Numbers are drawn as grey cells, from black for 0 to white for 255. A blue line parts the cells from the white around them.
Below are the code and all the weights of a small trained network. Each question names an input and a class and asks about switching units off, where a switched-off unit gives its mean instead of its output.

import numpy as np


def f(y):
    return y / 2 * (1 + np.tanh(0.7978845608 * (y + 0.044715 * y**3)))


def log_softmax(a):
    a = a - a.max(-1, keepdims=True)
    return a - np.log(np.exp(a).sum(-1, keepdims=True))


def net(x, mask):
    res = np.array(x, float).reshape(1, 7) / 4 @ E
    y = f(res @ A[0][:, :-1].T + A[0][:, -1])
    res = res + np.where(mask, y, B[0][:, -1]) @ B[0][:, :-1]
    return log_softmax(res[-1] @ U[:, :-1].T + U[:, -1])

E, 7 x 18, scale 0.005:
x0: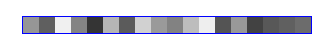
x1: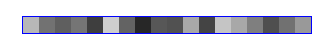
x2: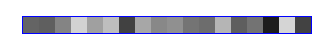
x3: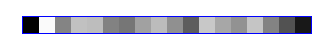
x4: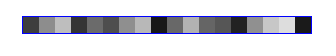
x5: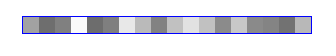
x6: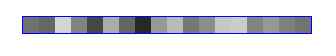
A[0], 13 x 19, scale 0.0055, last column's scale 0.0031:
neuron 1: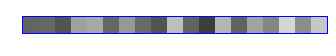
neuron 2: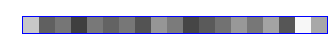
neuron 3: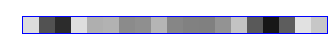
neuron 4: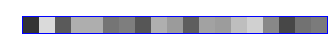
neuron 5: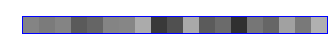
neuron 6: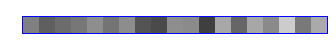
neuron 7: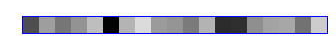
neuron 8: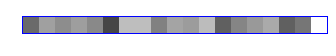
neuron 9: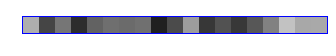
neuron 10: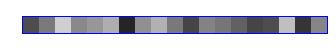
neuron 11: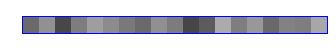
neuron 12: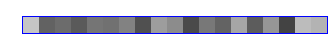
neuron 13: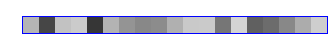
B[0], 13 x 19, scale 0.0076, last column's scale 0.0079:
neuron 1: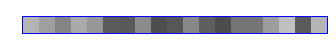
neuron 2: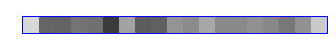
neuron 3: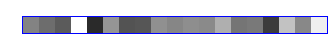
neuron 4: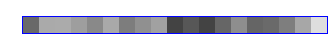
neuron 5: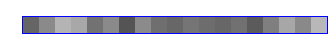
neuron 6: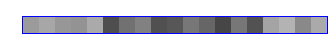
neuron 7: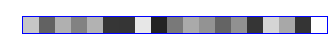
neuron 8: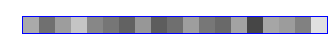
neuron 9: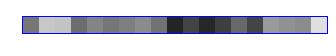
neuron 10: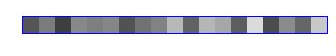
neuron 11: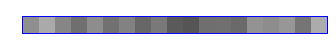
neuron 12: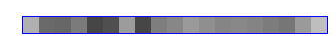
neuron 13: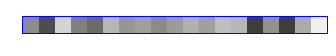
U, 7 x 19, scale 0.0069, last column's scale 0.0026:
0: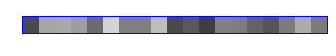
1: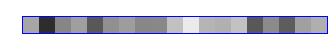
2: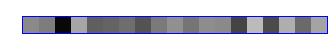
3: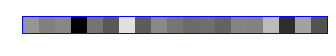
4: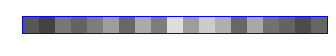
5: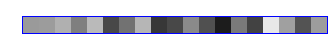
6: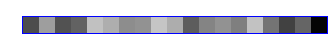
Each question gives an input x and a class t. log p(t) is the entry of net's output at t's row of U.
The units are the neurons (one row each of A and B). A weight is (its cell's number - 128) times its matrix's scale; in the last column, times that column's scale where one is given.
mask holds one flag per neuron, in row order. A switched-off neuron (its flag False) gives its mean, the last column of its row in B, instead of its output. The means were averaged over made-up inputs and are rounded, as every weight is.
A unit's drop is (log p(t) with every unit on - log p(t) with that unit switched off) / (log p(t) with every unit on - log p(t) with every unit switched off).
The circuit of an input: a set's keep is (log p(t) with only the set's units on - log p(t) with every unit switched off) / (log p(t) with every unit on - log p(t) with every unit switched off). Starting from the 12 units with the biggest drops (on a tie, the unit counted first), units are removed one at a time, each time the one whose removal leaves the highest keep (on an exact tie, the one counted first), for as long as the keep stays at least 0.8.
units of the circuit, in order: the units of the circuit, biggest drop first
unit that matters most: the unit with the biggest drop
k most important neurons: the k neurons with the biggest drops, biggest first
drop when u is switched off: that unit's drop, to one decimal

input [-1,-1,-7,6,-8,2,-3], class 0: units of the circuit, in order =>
neuron 4
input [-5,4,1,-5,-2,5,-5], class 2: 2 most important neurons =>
neuron 3; neuron 7
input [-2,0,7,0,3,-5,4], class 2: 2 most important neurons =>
neuron 10; neuron 7
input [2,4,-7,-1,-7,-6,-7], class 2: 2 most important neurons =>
neuron 3; neuron 13
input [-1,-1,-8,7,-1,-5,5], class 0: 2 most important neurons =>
neuron 4; neuron 7
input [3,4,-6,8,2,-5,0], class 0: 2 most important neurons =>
neuron 7; neuron 4
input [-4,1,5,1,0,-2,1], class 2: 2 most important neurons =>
neuron 7; neuron 9
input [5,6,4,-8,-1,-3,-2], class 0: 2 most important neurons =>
neuron 9; neuron 7
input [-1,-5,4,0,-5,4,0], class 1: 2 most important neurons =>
neuron 9; neuron 13
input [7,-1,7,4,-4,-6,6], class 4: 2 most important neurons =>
neuron 10; neuron 9
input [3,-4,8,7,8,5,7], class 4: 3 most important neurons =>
neuron 10; neuron 9; neuron 6
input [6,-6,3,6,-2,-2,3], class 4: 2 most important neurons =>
neuron 10; neuron 9
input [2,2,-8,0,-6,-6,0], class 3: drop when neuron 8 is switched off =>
0.1
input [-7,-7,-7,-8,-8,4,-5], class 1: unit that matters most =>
neuron 3
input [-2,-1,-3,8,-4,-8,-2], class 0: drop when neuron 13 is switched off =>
-0.1
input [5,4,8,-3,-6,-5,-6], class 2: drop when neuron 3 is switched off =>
0.2
